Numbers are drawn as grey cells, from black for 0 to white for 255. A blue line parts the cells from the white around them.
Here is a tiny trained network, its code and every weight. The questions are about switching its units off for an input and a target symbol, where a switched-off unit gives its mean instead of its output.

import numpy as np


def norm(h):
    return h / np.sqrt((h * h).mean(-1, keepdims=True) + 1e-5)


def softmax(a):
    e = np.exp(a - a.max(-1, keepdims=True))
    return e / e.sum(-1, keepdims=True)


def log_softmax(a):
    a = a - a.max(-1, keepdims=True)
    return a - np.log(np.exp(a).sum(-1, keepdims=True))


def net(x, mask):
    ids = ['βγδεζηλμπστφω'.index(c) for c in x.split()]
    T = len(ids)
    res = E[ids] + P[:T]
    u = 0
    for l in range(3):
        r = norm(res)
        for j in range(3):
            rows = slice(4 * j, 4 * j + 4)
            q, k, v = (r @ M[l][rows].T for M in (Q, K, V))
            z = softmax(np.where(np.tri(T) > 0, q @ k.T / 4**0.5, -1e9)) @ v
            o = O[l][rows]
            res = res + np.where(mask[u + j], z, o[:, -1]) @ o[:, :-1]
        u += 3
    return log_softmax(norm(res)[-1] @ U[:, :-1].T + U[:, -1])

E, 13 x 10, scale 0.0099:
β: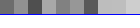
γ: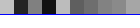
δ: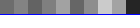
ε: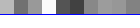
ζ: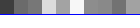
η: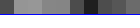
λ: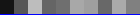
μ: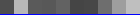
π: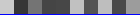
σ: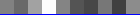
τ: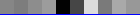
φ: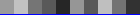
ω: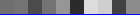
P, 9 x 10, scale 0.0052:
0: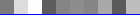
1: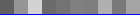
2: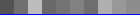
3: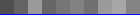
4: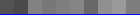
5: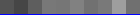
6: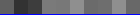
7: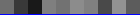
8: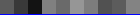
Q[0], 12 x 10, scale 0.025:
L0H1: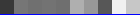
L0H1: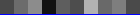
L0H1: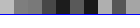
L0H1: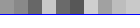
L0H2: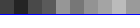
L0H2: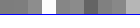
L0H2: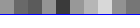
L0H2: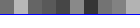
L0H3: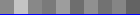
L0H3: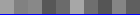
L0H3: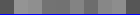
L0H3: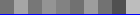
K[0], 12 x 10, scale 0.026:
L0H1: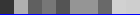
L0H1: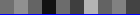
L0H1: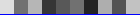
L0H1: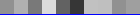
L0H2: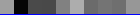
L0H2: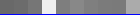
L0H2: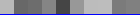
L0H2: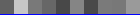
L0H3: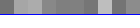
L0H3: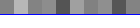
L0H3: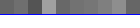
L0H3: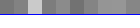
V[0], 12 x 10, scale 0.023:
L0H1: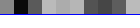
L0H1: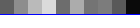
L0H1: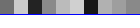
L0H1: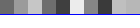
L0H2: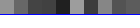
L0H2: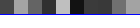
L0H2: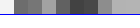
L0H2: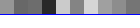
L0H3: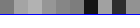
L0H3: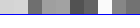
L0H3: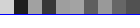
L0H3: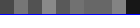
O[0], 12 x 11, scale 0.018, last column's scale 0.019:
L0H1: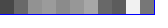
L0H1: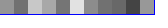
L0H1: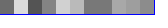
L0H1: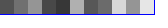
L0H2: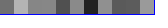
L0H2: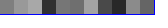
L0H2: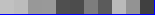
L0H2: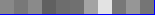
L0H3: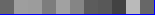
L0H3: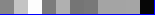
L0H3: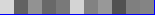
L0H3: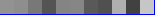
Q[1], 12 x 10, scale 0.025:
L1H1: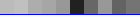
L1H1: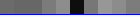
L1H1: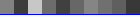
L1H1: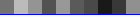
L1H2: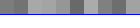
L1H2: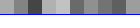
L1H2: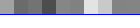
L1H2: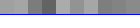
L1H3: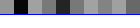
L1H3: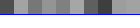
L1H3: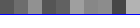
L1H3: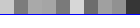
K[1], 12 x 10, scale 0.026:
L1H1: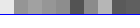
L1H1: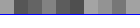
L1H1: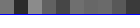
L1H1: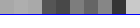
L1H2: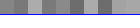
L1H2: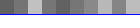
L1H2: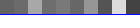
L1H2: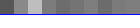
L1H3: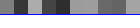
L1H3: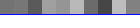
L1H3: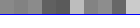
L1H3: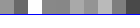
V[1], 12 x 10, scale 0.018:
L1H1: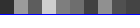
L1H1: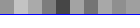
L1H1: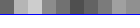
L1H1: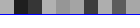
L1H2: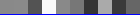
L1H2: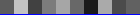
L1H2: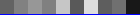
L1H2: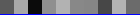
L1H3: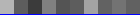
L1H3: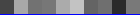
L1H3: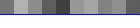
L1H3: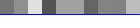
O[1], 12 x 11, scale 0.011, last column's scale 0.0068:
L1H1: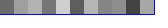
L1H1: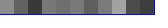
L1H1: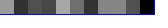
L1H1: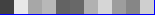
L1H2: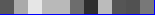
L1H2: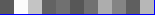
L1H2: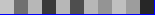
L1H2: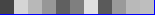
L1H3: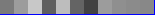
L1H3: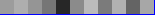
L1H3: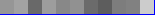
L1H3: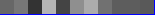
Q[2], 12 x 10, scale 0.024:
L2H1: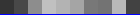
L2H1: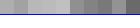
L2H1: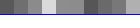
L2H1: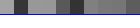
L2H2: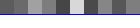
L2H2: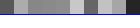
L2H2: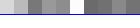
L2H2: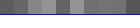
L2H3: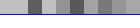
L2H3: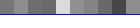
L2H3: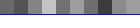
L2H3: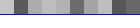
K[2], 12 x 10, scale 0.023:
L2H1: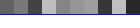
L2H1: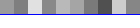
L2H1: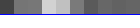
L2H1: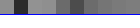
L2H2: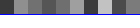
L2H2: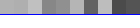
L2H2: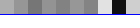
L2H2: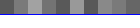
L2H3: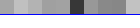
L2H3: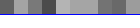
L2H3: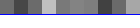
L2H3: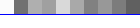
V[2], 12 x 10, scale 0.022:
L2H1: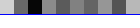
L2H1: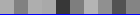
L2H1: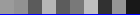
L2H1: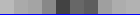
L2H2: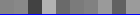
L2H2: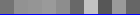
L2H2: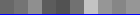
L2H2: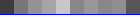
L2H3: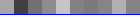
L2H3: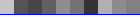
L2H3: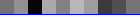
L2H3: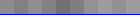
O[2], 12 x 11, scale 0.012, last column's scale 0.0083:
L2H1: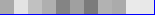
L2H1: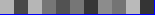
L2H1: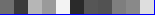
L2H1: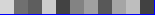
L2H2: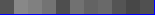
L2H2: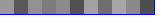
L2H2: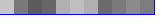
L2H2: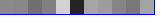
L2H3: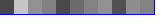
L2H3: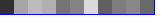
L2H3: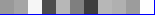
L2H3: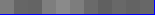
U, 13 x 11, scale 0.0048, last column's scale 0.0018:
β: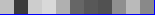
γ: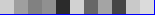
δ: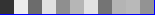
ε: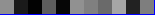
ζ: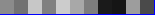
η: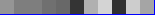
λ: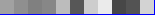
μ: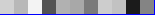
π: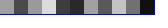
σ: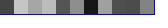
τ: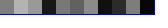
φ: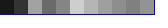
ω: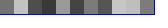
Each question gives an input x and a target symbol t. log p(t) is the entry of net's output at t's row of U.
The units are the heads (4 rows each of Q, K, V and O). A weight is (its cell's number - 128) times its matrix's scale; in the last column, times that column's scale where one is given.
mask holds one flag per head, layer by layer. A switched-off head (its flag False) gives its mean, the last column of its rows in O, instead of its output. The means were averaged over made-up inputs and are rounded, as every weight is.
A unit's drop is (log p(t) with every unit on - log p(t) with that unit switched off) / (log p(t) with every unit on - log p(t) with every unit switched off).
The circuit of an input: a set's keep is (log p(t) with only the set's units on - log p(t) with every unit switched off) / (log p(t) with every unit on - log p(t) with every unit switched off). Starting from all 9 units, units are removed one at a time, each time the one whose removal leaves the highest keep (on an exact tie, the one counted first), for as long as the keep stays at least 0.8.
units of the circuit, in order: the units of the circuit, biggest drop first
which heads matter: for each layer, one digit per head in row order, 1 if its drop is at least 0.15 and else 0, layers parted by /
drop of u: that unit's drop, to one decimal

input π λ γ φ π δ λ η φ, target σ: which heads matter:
110 / 010 / 000
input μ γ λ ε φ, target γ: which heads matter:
001 / 000 / 100
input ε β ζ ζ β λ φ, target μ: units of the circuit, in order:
[L0H3]
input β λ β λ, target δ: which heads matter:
101 / 010 / 100
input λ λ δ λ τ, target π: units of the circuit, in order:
[L0H2, L2H1]
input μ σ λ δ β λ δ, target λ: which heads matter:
100 / 000 / 000
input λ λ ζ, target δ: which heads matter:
100 / 100 / 000
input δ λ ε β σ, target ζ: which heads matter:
100 / 000 / 000
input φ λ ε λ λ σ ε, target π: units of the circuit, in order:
[L0H2, L0H1]
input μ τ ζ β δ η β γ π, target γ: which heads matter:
101 / 000 / 100
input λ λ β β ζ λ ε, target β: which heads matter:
100 / 000 / 100
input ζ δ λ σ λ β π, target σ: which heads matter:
010 / 010 / 010
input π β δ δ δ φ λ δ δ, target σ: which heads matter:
011 / 010 / 010
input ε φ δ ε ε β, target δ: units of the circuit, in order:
[L0H1]
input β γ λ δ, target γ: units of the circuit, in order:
[L0H2, L2H1]
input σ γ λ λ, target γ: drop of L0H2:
1.0
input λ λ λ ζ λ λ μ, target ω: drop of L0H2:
-0.1
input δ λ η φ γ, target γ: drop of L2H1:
0.3
